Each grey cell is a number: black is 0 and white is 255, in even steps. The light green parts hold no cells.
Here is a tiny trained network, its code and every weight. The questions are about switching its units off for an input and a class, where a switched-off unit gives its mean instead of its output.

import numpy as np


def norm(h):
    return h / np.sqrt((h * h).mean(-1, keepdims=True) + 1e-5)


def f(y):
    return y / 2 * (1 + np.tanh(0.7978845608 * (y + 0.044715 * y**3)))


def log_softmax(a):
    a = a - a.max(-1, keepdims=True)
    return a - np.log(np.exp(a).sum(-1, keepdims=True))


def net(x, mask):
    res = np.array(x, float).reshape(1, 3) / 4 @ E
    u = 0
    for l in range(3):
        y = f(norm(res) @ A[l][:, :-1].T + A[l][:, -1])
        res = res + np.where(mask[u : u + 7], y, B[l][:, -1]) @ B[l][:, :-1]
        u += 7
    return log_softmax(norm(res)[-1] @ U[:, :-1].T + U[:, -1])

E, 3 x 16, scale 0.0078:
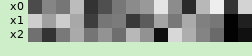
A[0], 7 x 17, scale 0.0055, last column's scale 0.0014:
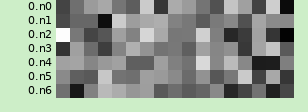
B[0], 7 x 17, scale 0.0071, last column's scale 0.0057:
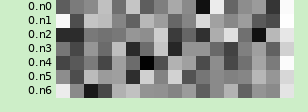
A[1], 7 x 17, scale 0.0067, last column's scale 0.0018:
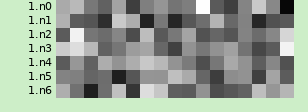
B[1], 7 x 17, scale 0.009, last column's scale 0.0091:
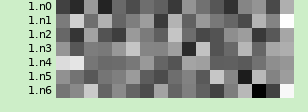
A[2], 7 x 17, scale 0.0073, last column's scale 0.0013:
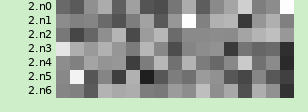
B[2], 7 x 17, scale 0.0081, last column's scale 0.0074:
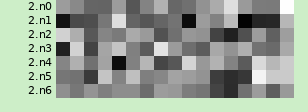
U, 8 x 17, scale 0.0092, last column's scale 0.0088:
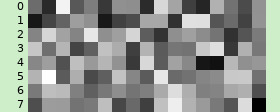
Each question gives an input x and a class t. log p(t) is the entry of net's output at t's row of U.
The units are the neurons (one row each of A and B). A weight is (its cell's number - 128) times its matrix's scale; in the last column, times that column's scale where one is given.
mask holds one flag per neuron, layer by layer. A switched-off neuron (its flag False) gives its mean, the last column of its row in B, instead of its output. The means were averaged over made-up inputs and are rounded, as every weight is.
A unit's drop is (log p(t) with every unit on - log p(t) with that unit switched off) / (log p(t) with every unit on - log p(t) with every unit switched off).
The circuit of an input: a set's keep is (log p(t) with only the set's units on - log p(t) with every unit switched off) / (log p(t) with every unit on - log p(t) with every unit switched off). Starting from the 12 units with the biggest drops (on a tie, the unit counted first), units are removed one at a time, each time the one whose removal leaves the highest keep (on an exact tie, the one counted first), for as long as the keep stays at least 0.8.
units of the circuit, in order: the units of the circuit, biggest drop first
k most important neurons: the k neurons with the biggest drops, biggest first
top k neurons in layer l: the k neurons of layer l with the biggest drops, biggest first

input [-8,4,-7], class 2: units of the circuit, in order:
(0.n4, 2.n3)
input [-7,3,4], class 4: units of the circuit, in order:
(1.n1)
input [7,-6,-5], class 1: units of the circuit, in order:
(2.n1, 1.n5)
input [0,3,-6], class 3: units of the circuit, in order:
(1.n3, 0.n4)
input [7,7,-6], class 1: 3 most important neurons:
(1.n5, 2.n1, 1.n6)
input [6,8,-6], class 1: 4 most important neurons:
(1.n5, 1.n6, 2.n1, 0.n1)
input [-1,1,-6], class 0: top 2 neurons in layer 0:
(0.n2, 0.n0)
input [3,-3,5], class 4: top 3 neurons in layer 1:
(1.n6, 1.n2, 1.n0)
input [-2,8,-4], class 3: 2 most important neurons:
(1.n3, 1.n2)
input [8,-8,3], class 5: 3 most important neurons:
(0.n5, 1.n1, 0.n4)
